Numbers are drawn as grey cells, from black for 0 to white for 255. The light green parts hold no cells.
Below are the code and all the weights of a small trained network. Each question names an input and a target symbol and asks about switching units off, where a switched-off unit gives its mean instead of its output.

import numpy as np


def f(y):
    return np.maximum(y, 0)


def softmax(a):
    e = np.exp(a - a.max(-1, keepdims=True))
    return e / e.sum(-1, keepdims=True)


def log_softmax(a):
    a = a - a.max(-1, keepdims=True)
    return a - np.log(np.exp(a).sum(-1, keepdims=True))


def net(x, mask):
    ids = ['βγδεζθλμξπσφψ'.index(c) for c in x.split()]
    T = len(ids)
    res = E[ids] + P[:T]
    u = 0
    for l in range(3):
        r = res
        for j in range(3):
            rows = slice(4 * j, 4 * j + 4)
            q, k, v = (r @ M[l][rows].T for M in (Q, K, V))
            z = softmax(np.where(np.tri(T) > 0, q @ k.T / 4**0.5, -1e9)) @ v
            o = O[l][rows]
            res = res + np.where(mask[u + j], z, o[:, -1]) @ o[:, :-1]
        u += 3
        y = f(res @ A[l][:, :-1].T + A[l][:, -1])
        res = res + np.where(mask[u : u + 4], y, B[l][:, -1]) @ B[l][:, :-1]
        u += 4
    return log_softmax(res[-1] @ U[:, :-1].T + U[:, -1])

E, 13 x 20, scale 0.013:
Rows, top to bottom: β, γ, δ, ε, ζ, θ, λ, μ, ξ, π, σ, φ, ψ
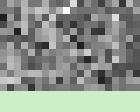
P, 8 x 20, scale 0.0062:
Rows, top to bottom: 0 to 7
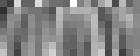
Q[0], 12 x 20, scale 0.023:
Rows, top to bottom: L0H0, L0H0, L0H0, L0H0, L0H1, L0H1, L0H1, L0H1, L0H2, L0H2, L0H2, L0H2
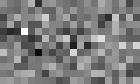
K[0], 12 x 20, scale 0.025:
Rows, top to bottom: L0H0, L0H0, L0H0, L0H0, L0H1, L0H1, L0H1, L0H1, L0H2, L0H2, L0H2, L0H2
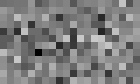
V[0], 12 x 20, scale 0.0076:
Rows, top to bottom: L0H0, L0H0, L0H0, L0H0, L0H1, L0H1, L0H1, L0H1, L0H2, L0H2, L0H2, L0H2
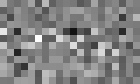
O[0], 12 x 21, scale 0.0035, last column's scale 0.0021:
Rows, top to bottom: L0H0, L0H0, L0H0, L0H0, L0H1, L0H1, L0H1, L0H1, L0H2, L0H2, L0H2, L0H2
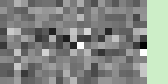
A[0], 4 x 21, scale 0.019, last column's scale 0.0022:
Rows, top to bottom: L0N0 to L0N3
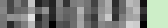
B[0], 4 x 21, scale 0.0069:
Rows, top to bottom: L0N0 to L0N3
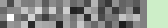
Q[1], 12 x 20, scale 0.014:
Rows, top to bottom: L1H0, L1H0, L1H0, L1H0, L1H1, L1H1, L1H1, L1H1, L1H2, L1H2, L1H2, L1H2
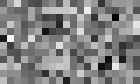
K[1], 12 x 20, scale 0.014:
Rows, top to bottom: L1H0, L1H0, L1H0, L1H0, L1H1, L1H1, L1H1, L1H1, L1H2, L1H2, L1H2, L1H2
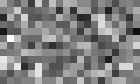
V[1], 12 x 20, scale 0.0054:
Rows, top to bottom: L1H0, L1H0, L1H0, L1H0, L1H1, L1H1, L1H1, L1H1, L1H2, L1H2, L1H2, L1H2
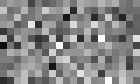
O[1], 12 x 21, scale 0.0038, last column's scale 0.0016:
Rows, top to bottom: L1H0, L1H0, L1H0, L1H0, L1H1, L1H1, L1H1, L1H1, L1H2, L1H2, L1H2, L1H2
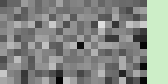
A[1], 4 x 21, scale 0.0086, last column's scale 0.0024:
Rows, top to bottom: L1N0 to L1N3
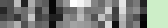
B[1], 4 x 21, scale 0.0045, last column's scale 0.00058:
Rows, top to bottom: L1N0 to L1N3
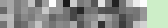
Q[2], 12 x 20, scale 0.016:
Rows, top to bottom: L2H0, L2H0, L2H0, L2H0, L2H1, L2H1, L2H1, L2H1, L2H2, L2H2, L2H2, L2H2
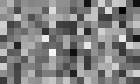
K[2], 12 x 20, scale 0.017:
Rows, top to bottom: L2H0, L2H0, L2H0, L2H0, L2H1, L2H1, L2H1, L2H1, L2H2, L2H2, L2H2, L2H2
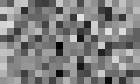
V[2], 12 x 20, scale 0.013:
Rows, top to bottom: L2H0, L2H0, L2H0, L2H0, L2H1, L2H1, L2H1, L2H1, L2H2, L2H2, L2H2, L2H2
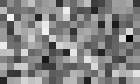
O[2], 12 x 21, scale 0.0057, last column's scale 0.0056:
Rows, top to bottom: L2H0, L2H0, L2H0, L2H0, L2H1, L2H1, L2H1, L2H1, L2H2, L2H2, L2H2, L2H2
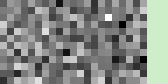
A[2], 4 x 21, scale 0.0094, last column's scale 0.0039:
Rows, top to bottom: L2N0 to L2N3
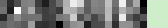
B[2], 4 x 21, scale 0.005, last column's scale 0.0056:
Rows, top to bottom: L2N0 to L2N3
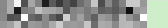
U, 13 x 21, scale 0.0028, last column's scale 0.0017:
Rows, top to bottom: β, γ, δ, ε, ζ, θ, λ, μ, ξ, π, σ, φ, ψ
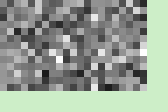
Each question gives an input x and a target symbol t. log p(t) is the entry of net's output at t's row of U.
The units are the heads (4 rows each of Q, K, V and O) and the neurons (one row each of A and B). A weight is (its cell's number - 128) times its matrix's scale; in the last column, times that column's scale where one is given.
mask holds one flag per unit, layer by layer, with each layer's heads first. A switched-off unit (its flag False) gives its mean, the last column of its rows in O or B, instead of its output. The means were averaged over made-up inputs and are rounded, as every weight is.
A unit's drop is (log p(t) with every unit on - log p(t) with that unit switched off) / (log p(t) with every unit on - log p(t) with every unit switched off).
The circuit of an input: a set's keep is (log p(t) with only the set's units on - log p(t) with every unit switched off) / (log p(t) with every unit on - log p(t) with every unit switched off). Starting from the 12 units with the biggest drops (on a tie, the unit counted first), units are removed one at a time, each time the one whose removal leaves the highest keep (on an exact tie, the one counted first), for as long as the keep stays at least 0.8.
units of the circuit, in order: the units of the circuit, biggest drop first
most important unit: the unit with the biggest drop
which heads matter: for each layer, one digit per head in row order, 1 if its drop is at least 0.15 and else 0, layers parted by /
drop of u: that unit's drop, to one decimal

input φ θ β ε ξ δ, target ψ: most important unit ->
L2H0
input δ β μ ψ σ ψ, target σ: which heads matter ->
010 / 000 / 001
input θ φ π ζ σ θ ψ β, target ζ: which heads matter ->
000 / 011 / 011
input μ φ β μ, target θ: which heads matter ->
010 / 000 / 011
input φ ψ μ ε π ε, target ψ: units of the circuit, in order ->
(L2H0; L1H1)
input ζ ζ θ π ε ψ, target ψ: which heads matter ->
010 / 010 / 101
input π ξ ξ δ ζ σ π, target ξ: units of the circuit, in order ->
(L0H1; L2H2; L2H0)
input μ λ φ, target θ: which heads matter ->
010 / 000 / 011
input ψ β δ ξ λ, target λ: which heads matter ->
010 / 000 / 101
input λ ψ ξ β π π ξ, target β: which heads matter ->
000 / 001 / 011
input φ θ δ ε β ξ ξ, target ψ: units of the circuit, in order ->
(L1H1; L2H0)
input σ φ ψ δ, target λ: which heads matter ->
010 / 000 / 111
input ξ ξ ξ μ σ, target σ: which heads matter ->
000 / 000 / 001
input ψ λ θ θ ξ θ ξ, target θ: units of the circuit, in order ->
(L1H2; L2H1)
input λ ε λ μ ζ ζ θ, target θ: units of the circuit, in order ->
(L0H1; L2H1; L2H2; L0H2)
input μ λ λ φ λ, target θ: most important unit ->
L0H1
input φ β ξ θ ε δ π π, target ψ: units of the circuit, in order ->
(L1H1; L2H0)
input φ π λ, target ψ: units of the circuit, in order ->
(L2H0; L1H1)
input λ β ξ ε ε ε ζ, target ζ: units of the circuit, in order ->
(L0H1; L2H1; L2H2)
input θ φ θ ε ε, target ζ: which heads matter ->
000 / 001 / 011
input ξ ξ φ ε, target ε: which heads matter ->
010 / 000 / 011
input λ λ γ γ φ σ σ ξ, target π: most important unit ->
L2N1
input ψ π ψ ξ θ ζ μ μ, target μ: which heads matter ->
010 / 000 / 000
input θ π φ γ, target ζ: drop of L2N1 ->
0.0
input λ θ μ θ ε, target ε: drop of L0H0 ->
0.1
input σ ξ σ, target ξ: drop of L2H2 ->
0.4
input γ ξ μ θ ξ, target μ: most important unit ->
L1H0
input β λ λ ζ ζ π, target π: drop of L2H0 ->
0.9
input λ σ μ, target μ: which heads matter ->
000 / 000 / 000
